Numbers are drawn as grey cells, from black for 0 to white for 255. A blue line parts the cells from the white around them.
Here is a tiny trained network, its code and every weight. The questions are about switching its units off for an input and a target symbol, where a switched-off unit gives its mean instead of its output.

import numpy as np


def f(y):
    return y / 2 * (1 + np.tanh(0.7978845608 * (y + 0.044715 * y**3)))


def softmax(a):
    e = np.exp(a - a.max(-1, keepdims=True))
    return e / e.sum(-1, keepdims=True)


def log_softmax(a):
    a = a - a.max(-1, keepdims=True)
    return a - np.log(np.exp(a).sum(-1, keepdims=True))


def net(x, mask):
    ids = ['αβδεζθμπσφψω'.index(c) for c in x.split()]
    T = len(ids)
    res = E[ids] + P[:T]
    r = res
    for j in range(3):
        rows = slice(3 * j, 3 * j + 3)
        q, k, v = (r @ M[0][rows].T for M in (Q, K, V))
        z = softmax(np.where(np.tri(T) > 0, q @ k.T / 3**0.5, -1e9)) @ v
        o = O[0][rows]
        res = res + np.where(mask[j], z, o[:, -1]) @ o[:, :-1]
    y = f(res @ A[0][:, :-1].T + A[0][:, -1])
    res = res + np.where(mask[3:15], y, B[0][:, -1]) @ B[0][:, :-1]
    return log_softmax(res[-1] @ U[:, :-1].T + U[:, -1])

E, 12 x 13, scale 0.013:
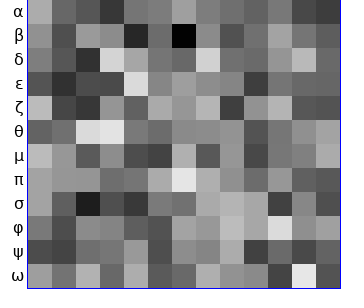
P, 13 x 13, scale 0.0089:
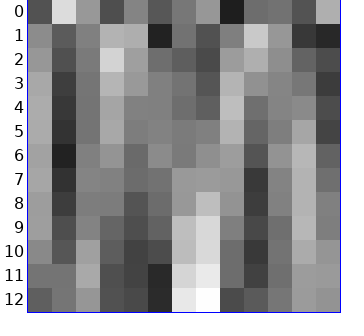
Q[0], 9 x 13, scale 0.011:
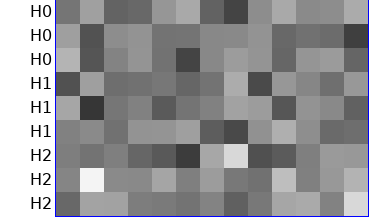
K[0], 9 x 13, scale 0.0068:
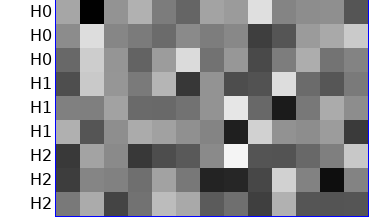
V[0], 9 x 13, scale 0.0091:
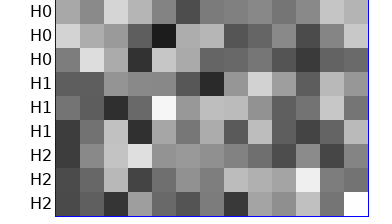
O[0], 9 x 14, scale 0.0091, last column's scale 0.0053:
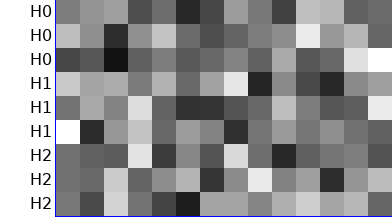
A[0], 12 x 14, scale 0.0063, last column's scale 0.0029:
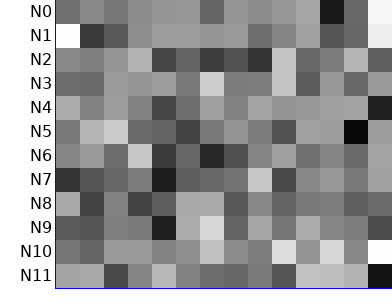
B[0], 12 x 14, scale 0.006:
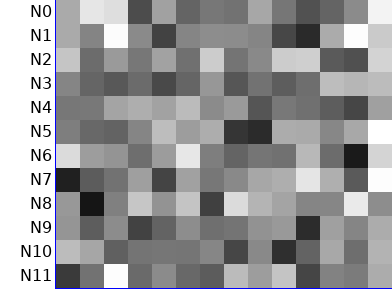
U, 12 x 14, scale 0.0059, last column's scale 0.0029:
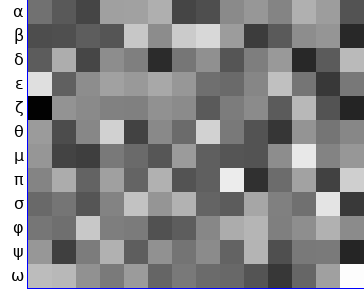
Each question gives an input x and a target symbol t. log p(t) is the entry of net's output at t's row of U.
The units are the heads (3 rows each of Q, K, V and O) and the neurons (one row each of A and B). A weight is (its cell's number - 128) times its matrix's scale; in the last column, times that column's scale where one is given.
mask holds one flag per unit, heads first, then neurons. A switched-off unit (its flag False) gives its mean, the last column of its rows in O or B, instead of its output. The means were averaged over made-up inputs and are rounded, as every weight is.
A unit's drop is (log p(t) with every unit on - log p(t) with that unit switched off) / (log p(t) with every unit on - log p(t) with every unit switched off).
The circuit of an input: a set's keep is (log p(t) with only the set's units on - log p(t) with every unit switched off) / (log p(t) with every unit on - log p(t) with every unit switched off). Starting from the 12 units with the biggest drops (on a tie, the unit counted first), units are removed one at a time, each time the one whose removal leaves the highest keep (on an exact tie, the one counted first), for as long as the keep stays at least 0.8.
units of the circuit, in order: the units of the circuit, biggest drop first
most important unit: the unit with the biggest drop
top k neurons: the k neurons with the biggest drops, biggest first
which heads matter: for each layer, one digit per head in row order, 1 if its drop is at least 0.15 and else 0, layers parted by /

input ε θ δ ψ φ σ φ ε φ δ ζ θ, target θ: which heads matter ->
101
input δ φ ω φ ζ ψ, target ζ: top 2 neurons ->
[N7; N5]
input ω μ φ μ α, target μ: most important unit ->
H2
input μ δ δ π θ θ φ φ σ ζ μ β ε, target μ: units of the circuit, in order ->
[H2; H1]
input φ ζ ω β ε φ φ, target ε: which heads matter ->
100
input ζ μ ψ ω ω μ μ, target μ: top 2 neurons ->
[N0; N10]
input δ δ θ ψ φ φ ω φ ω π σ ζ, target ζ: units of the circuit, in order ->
[H1; H0]
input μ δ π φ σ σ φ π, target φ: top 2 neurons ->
[N11; N1]
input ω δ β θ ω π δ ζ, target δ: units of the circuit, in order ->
[H1; H0]
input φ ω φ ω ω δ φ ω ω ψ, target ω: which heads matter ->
011
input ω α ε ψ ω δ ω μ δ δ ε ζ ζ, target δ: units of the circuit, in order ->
[H1; H0; N1]
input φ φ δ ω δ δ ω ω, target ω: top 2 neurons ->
[N7; N2]
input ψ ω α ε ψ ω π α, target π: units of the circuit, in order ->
[H2; H1]
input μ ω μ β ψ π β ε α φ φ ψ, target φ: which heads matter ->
001
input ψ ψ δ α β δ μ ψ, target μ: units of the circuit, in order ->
[H2]
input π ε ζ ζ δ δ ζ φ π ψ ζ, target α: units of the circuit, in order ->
[H1; H0]
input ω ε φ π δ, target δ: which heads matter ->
110
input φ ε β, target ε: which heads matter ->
100
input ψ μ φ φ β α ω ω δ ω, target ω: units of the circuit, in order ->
[H1; H2]
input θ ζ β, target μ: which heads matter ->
111
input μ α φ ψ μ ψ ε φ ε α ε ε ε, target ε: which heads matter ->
010
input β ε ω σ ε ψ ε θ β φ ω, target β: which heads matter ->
010
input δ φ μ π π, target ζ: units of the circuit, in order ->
[H1; H0; N5]
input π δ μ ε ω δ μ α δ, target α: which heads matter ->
110
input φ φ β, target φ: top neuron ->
[N6]
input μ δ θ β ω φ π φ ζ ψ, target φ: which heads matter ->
101
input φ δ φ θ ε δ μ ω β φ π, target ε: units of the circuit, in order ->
[H0]
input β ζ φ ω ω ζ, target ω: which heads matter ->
001
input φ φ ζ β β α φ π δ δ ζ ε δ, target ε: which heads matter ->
110
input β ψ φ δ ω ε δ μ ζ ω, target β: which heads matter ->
010
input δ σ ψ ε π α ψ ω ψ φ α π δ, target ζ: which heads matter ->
110
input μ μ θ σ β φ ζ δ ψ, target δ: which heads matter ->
010
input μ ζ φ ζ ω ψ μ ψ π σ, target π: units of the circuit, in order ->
[H1; H2]
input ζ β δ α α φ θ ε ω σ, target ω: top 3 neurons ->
[N7; N1; N0]
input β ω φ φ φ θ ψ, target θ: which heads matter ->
011
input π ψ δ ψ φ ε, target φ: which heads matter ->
001
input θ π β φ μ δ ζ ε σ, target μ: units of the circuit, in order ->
[H0; H2]
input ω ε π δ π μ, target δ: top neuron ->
[N1]
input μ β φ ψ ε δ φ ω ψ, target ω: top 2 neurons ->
[N7; N1]
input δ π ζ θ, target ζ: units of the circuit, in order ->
[H1; H0; N5]
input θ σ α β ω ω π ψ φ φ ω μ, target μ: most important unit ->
H0
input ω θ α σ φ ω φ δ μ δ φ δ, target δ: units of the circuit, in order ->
[H1; H0]
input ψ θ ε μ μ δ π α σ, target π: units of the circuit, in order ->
[H1; N5; H2]
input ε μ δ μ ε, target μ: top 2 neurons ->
[N3; N10]
